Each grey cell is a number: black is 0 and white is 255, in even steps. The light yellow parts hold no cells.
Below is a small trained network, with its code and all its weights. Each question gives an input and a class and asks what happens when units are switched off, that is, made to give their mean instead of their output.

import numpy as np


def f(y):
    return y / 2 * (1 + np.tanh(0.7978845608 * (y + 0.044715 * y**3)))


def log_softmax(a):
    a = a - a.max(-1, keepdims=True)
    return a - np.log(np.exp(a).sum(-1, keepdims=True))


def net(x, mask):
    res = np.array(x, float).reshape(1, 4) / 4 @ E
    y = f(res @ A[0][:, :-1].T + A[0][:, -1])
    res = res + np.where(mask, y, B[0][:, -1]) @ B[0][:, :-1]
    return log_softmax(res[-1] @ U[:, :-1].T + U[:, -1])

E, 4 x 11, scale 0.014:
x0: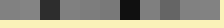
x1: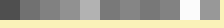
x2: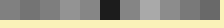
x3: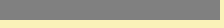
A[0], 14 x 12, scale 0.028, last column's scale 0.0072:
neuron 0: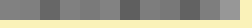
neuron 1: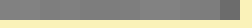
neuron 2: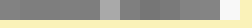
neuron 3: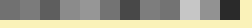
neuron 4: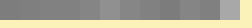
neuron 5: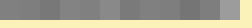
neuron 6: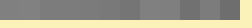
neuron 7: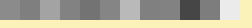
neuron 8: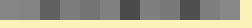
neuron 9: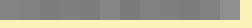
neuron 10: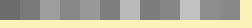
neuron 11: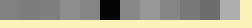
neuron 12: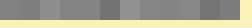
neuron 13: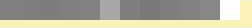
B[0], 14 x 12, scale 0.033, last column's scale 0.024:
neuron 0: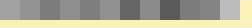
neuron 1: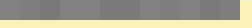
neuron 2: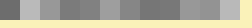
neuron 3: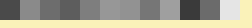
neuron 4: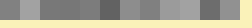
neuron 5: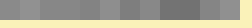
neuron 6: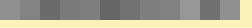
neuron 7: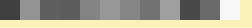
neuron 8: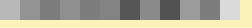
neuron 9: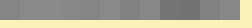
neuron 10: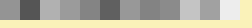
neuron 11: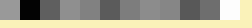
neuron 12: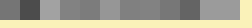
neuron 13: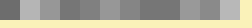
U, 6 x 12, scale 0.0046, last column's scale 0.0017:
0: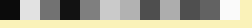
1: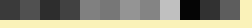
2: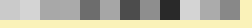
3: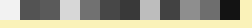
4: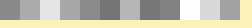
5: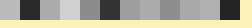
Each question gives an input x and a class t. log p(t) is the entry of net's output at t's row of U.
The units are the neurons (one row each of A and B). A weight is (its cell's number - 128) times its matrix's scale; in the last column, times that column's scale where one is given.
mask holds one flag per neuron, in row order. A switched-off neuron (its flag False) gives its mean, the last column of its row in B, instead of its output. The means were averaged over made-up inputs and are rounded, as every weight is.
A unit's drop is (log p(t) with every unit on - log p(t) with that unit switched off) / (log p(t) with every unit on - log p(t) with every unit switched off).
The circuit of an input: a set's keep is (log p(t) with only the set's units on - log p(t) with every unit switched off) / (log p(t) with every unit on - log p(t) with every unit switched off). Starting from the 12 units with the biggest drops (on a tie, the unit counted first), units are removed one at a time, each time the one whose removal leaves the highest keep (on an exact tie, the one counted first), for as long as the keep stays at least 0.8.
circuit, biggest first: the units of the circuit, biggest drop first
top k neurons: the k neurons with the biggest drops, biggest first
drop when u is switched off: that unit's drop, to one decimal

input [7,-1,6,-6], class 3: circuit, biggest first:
(neuron 8)
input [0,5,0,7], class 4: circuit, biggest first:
(neuron 10; neuron 11)
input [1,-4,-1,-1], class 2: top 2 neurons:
(neuron 3; neuron 11)
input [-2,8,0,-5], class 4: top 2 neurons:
(neuron 10; neuron 11)
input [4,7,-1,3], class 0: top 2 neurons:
(neuron 3; neuron 11)
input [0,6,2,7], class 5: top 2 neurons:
(neuron 10; neuron 7)
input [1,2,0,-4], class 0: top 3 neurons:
(neuron 11; neuron 10; neuron 8)
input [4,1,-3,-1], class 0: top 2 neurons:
(neuron 3; neuron 10)
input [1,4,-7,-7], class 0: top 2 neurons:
(neuron 3; neuron 8)
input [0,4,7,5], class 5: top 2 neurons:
(neuron 7; neuron 10)
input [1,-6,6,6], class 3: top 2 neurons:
(neuron 3; neuron 8)
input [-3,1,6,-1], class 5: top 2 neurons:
(neuron 3; neuron 10)
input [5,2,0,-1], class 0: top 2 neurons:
(neuron 11; neuron 3)
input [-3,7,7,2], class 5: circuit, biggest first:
(neuron 10)
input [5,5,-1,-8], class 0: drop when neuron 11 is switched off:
1.0
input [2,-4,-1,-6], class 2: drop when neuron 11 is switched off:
0.4
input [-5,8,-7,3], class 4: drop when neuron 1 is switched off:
0.0
